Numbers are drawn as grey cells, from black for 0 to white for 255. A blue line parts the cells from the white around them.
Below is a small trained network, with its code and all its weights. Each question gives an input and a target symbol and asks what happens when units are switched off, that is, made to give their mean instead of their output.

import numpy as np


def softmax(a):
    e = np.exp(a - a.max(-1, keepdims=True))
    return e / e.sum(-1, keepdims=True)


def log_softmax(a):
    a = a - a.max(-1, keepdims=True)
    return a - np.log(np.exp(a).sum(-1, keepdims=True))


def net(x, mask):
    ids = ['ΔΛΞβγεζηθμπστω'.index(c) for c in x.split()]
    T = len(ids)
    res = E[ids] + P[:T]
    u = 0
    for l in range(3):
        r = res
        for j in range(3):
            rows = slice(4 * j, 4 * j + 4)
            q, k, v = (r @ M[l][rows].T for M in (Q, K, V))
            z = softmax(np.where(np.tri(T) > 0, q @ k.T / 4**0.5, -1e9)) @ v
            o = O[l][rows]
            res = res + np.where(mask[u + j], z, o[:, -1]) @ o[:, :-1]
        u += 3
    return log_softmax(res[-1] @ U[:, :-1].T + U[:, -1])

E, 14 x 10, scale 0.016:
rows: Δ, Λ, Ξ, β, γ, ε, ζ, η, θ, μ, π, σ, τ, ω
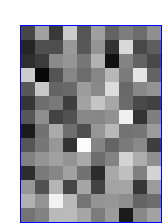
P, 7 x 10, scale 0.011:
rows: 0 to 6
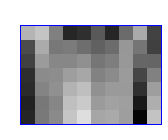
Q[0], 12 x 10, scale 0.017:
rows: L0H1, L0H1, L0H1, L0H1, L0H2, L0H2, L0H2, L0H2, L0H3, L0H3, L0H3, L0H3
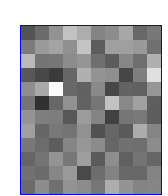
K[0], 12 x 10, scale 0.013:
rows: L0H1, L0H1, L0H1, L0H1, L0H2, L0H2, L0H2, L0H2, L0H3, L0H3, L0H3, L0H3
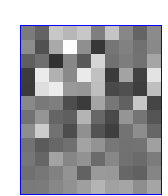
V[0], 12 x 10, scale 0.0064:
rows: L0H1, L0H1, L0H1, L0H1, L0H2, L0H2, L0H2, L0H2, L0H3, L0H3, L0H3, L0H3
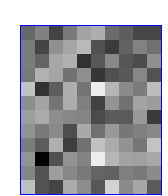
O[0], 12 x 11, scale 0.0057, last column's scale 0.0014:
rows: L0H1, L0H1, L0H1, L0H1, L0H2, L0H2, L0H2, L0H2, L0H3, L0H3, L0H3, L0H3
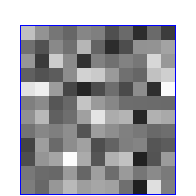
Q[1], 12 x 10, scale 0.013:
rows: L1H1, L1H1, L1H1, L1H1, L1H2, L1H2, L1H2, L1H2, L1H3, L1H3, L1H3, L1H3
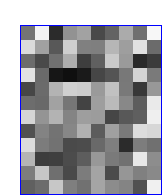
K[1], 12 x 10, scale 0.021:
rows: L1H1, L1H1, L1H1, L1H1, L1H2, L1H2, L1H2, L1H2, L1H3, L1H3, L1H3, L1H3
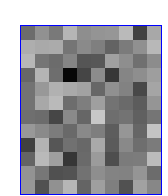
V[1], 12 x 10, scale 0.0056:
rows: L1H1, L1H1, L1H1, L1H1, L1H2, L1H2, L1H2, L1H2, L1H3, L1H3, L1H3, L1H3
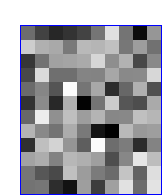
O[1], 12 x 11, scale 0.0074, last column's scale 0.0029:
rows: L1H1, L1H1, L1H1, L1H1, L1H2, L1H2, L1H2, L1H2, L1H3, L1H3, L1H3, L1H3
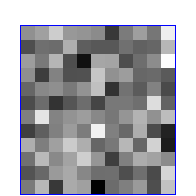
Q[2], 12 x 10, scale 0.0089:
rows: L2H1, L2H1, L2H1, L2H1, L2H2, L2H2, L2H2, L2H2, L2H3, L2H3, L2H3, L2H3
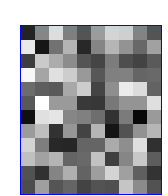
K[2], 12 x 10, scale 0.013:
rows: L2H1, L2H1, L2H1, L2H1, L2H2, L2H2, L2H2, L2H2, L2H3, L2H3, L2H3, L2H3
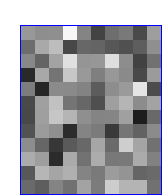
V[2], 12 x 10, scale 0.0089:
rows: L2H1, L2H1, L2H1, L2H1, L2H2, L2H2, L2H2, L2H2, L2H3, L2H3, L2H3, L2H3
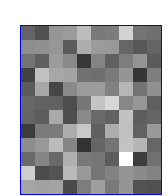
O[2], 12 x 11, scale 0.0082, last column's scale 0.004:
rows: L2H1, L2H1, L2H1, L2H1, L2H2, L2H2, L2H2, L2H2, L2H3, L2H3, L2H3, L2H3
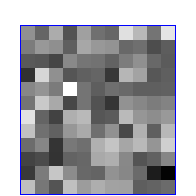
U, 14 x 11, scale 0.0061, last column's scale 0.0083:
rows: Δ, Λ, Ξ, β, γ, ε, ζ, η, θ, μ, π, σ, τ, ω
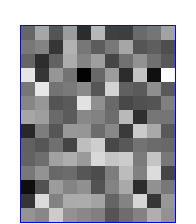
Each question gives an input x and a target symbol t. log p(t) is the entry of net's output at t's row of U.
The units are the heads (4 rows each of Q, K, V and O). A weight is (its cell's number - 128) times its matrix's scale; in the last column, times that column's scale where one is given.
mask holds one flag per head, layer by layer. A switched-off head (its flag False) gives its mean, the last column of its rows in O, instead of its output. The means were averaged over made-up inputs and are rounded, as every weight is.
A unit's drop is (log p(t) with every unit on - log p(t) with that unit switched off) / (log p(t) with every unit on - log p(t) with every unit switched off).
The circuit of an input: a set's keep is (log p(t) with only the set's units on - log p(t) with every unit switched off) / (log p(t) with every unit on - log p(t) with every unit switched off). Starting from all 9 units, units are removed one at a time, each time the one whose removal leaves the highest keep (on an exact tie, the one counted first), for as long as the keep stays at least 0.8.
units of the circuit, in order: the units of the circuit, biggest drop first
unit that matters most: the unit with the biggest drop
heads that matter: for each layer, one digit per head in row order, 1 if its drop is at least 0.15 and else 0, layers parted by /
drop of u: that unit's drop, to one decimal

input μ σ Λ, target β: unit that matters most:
L0H2
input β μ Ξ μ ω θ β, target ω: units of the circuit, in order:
(L2H3; L1H3)
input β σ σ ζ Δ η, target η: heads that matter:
001 / 100 / 001
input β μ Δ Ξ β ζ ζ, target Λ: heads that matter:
001 / 000 / 011
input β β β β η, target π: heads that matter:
101 / 010 / 001
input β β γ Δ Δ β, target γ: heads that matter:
001 / 010 / 100
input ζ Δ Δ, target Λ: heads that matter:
101 / 001 / 011
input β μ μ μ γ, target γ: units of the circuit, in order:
(L0H2; L1H2)
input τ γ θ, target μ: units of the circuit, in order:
(L0H2; L1H3)
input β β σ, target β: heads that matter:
001 / 110 / 010
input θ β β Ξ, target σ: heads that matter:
111 / 101 / 001
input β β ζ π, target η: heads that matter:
001 / 010 / 011
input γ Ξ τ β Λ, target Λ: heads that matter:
011 / 101 / 011
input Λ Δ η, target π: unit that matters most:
L1H2
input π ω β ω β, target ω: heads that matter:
001 / 000 / 001
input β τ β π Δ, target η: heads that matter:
101 / 010 / 011
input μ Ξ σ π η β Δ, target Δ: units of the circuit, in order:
(L1H3; L0H2)
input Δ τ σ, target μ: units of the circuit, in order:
(L1H3; L2H3)
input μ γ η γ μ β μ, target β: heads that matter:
010 / 001 / 000
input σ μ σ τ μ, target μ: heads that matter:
100 / 001 / 001
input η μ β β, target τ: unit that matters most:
L0H3
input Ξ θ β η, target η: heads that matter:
011 / 100 / 000
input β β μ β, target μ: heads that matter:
001 / 010 / 001
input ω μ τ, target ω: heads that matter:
101 / 011 / 001
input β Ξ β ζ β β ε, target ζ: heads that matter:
111 / 000 / 001
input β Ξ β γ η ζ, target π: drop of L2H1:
0.2
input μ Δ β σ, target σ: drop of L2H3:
0.2
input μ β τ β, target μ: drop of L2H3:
0.2
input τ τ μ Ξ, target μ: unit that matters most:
L1H3
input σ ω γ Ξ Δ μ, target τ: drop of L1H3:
0.1
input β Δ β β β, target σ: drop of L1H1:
-0.1
